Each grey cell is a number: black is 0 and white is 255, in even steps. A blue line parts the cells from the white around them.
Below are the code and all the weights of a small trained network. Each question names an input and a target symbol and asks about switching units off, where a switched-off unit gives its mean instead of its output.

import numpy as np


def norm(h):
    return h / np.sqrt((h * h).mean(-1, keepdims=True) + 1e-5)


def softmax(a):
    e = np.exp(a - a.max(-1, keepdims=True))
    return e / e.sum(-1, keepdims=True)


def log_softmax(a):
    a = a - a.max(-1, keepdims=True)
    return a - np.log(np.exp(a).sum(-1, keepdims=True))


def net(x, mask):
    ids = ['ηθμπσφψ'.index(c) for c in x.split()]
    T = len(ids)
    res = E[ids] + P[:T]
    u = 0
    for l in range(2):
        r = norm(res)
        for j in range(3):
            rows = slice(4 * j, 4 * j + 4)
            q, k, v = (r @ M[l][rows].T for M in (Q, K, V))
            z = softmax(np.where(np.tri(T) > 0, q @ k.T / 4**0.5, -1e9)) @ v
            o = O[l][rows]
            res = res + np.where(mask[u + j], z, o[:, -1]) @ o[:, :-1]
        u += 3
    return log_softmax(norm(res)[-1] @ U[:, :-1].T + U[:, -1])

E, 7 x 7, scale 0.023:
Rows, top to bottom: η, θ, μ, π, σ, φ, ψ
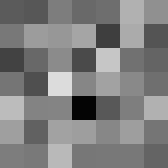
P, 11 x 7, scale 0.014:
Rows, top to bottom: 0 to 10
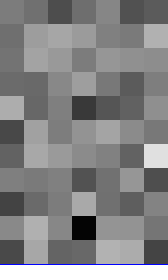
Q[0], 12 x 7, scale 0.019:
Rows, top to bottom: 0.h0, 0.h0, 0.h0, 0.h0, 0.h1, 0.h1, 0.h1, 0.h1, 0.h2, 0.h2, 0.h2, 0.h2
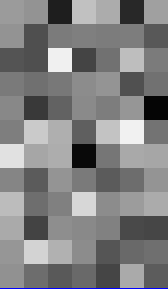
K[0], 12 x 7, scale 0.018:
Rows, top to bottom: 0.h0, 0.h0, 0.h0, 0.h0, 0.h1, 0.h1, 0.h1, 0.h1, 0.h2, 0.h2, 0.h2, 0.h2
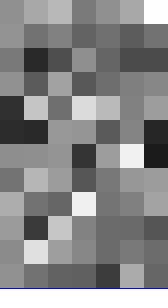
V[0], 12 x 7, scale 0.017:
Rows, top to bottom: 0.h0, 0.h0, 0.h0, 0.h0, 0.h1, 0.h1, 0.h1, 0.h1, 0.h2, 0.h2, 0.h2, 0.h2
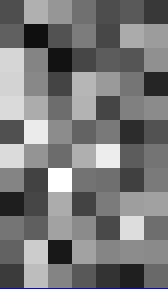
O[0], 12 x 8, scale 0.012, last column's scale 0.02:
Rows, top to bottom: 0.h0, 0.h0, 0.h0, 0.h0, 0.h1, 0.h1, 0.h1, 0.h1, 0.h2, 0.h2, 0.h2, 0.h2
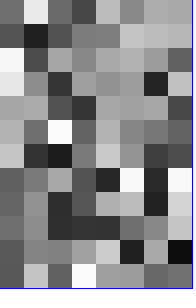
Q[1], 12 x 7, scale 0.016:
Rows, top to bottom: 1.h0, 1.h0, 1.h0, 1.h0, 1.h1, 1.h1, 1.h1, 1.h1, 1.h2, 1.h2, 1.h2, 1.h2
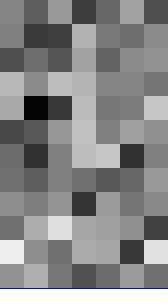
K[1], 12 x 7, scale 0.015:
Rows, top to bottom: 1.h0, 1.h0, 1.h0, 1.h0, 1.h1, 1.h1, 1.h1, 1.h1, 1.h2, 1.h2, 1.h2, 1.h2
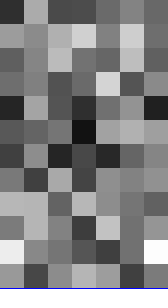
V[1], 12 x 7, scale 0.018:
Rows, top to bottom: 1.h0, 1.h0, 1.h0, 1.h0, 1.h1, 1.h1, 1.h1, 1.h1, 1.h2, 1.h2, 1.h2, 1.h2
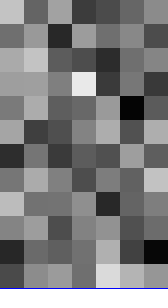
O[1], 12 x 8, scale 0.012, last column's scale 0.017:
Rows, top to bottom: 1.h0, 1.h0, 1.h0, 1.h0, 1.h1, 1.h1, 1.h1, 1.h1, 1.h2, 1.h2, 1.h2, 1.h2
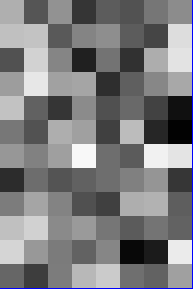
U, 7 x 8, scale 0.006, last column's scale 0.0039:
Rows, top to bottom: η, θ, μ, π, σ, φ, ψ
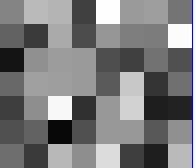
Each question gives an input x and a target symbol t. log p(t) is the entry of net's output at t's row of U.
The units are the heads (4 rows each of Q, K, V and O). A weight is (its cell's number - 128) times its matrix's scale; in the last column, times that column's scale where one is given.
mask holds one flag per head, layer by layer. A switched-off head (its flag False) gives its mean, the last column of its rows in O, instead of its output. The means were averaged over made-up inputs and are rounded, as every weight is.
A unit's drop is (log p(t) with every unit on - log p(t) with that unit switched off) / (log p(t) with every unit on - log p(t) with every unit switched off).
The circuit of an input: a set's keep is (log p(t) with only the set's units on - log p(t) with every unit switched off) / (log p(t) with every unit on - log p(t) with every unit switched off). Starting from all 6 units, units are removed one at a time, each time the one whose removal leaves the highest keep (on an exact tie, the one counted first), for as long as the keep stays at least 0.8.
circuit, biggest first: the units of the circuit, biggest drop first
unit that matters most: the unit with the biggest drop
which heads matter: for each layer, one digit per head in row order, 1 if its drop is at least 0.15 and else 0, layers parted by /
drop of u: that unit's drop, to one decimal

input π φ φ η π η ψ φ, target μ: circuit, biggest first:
[0.h1]
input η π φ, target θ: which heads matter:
101 / 000
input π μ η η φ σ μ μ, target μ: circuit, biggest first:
[0.h0, 1.h1]
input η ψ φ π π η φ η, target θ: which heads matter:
100 / 100
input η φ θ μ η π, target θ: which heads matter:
100 / 000
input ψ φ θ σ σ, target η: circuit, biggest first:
[0.h1, 1.h1]
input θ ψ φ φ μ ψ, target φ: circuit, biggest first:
[0.h1, 1.h1]
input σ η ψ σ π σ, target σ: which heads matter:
111 / 010
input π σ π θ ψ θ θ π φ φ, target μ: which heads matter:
100 / 010
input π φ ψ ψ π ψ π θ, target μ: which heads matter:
101 / 010
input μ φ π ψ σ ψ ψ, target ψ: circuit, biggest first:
[1.h2, 0.h2]
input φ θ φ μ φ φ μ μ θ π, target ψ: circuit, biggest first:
[0.h2, 1.h2]
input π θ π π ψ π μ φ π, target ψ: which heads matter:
011 / 001
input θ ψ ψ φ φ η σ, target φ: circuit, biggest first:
[0.h1]
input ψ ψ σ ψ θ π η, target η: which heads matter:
010 / 000
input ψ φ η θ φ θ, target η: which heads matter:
010 / 000
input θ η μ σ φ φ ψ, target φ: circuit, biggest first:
[0.h1, 0.h2, 1.h1]
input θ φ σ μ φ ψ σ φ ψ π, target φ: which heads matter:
010 / 010
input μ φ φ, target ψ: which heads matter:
010 / 001
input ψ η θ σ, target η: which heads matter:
011 / 000
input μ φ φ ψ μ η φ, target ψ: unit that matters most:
1.h2
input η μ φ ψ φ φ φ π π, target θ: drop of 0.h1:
-0.1
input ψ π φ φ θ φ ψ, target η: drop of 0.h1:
0.2
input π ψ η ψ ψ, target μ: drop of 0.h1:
0.2
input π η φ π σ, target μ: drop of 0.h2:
0.1
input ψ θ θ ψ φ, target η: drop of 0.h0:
0.1
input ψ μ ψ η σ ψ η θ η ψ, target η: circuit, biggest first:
[0.h1]
